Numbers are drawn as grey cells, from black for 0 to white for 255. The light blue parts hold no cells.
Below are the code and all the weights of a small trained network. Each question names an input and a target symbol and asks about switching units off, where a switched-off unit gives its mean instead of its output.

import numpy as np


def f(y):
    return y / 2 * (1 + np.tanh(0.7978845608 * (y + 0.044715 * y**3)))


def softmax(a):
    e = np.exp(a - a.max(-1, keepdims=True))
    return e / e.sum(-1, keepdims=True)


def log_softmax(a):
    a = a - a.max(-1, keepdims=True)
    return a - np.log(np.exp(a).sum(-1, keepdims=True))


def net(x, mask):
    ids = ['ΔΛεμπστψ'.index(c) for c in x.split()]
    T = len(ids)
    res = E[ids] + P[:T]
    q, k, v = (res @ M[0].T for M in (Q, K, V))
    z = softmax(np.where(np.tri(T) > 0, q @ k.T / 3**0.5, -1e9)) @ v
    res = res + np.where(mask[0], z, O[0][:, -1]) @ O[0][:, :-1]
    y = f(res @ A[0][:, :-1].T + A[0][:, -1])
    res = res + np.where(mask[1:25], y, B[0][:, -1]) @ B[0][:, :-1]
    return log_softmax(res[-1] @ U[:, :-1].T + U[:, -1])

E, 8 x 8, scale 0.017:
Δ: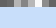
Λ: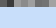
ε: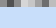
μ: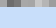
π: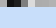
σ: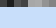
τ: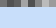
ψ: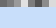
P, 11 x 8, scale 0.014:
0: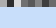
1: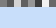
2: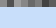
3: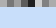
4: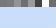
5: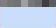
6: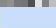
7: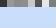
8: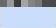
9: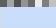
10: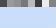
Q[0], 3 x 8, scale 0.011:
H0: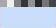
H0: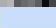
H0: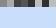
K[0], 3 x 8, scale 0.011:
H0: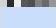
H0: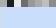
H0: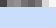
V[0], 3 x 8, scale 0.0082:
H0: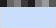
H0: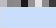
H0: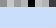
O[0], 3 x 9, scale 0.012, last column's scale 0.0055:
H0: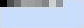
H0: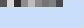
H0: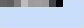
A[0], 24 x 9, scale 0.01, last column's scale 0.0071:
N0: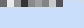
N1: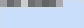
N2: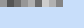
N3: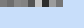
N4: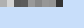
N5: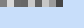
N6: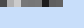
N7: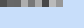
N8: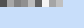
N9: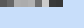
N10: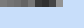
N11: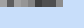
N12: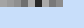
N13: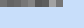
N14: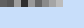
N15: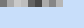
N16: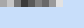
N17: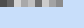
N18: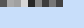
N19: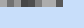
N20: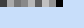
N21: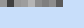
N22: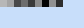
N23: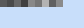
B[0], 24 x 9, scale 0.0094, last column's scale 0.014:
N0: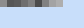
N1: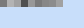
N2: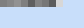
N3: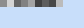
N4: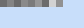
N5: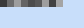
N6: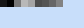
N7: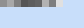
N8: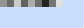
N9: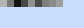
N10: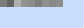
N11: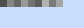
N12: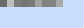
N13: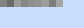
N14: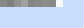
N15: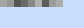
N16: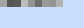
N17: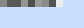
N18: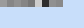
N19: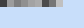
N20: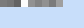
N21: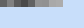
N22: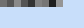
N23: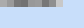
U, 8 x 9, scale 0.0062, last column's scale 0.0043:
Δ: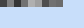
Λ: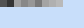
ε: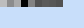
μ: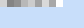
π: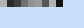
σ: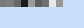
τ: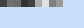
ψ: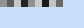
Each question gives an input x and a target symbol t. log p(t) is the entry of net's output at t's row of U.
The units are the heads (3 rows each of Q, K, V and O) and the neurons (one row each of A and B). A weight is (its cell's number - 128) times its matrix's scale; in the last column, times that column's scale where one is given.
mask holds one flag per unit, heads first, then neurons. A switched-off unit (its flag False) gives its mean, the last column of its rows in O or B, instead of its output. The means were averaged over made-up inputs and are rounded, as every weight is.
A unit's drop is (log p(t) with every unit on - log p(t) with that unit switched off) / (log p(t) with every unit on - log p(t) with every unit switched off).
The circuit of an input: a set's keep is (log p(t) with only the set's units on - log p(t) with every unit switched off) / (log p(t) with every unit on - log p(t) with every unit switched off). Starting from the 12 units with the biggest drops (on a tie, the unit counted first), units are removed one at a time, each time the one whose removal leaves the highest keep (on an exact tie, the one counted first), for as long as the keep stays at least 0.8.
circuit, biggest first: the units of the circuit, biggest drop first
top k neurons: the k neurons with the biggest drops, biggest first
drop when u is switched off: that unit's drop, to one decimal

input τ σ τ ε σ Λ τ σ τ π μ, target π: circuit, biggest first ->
(H0; N9; N17; N8)
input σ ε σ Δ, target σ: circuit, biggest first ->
(H0; N0)
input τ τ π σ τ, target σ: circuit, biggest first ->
(H0; N4)
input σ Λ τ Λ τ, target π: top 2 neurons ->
(N9; N17)
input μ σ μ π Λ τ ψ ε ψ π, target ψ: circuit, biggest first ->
(H0; N19)
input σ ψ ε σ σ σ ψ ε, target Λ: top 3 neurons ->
(N20; N8; N5)
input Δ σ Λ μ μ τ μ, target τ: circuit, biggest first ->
(H0; N8; N21; N16)
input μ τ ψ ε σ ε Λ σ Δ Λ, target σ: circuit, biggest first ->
(H0; N0)
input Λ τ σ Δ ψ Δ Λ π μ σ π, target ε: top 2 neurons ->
(N8; N5)
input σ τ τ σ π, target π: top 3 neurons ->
(N9; N17; N8)
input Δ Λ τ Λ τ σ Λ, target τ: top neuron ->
(N7)
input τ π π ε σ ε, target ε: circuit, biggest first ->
(N22; H0)
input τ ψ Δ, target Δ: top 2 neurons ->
(N6; N8)
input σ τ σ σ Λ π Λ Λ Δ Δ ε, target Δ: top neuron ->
(N20)
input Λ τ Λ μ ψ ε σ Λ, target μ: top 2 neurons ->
(N16; N8)
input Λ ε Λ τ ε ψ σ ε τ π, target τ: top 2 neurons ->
(N21; N7)
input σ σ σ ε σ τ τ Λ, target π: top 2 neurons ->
(N9; N17)
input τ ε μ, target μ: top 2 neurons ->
(N8; N5)
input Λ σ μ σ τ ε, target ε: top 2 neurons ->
(N22; N1)
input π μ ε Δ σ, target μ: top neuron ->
(N16)
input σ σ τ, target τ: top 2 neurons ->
(N8; N7)
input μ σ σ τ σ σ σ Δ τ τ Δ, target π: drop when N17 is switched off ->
0.2
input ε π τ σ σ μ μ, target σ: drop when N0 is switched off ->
0.2
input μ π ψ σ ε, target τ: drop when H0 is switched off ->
0.9
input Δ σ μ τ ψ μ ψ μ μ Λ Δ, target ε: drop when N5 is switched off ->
0.1
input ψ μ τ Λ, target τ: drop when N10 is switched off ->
0.0
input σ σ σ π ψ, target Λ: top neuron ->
(N20)
